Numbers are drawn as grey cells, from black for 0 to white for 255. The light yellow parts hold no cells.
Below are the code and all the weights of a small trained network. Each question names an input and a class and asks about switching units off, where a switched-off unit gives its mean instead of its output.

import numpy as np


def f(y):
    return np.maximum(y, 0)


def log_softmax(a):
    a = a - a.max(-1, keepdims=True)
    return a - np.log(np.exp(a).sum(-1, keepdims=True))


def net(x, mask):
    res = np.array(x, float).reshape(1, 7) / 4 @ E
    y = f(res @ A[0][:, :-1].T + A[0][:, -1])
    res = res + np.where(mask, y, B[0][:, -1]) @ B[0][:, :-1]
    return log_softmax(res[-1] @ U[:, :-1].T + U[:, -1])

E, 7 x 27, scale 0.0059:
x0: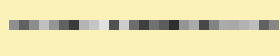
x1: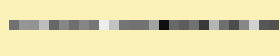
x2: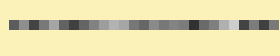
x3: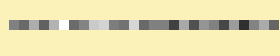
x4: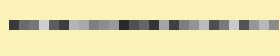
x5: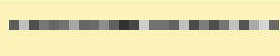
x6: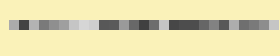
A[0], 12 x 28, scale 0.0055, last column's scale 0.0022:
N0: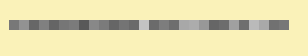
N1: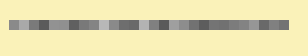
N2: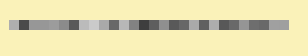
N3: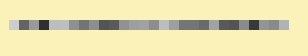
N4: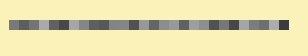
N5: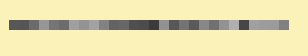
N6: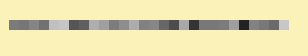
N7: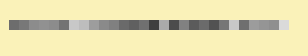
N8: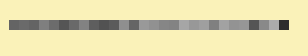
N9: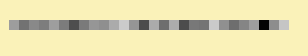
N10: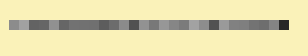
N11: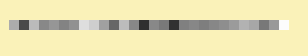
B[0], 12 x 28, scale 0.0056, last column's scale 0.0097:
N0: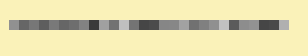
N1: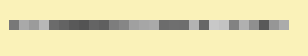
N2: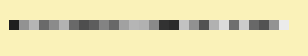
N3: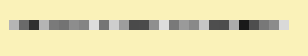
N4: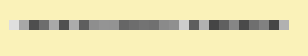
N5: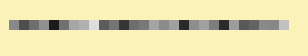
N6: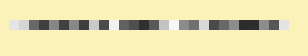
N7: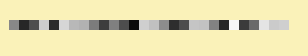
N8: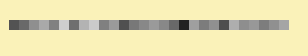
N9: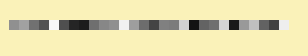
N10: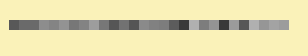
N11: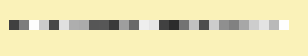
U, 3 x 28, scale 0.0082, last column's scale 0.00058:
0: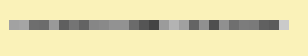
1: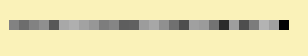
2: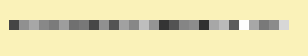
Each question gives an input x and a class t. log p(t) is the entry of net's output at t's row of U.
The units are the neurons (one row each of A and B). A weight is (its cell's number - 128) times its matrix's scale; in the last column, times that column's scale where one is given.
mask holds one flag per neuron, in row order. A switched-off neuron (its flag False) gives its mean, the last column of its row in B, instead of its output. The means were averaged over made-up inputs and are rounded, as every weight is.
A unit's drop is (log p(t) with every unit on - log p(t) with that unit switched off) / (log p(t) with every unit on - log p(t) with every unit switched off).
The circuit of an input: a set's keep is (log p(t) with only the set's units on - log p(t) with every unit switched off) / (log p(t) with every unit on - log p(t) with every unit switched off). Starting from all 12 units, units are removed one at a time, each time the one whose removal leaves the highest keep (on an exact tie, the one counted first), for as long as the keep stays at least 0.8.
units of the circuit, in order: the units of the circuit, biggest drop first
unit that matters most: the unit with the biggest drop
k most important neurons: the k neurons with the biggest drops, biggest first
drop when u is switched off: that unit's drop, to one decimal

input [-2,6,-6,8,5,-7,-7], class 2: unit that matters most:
N3
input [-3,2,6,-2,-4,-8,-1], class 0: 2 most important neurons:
(N11; N9)
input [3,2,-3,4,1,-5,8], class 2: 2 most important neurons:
(N2; N11)
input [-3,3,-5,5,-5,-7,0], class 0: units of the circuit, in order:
(N3; N9)
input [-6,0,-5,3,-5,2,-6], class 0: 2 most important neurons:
(N11; N7)
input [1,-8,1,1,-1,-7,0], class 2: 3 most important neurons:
(N6; N2; N7)
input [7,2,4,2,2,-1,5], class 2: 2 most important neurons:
(N2; N11)
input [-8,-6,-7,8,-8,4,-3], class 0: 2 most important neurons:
(N11; N7)
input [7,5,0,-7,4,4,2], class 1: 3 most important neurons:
(N7; N5; N9)
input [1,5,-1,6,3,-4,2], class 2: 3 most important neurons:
(N2; N3; N11)
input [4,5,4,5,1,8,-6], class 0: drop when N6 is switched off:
0.3
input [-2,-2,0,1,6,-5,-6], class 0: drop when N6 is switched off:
-0.2
